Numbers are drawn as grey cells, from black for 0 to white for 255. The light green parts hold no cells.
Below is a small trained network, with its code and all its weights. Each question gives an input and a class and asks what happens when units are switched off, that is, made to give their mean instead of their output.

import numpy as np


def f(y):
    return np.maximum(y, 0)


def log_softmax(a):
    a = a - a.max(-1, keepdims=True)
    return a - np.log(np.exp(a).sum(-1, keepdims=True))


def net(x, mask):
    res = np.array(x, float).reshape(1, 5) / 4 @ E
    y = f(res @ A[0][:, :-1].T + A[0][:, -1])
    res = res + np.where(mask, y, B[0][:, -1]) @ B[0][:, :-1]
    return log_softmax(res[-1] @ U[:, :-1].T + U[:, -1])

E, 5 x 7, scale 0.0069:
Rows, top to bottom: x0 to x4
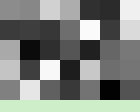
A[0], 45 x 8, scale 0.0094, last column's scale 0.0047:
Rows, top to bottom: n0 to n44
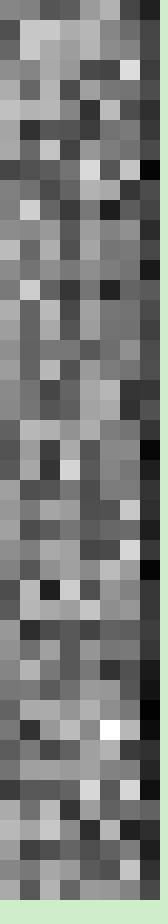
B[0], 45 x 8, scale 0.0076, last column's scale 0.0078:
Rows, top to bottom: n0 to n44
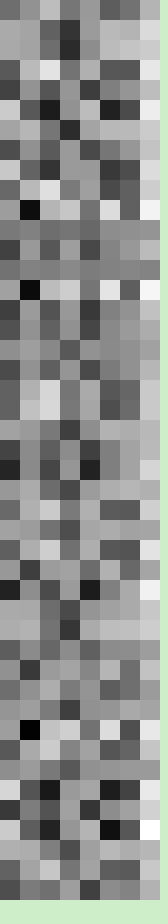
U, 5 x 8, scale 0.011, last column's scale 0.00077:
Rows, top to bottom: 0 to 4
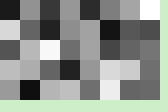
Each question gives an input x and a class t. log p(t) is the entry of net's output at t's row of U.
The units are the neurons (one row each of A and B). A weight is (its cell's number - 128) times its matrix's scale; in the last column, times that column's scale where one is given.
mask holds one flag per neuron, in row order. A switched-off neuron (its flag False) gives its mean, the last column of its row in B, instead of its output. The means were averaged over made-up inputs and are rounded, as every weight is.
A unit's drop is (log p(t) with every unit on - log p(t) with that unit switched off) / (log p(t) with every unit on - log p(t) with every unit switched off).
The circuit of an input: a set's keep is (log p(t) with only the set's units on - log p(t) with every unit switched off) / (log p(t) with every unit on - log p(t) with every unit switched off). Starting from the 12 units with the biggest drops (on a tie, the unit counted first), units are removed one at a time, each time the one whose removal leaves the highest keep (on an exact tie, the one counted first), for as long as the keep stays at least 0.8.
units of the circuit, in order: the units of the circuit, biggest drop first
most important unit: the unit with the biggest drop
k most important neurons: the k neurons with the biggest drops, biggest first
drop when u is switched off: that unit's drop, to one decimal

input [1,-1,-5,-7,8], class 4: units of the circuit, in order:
(n14)
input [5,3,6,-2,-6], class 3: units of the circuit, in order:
(n6 n31)
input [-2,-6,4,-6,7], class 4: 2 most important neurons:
(n14 n10)
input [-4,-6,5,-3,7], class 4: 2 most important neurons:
(n14 n10)
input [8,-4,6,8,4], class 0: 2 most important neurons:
(n40 n15)
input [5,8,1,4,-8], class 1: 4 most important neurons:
(n39 n8 n14 n10)
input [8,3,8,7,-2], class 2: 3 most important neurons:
(n3 n27 n25)
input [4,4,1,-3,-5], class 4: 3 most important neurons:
(n36 n41 n5)
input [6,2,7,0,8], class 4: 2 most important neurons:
(n14 n10)
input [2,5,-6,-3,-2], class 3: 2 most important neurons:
(n41 n5)
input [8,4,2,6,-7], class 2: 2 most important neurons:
(n3 n27)
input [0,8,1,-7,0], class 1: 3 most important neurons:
(n39 n8 n40)
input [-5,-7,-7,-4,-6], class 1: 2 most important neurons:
(n41 n5)
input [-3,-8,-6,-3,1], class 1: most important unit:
n41
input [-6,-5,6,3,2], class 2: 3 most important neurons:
(n20 n19 n9)
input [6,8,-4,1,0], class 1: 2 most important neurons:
(n39 n8)
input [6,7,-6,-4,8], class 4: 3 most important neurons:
(n14 n10 n41)
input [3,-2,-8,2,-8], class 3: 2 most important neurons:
(n1 n2)
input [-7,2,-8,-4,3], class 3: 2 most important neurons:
(n1 n2)
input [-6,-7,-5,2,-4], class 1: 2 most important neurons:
(n41 n5)
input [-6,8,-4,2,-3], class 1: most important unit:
n39
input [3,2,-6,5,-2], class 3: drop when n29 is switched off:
0.2
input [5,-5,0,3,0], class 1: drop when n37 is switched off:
0.1
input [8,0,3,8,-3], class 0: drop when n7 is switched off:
0.2
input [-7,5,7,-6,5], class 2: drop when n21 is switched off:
0.0
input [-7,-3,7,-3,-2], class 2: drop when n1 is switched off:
0.1
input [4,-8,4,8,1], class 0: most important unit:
n40
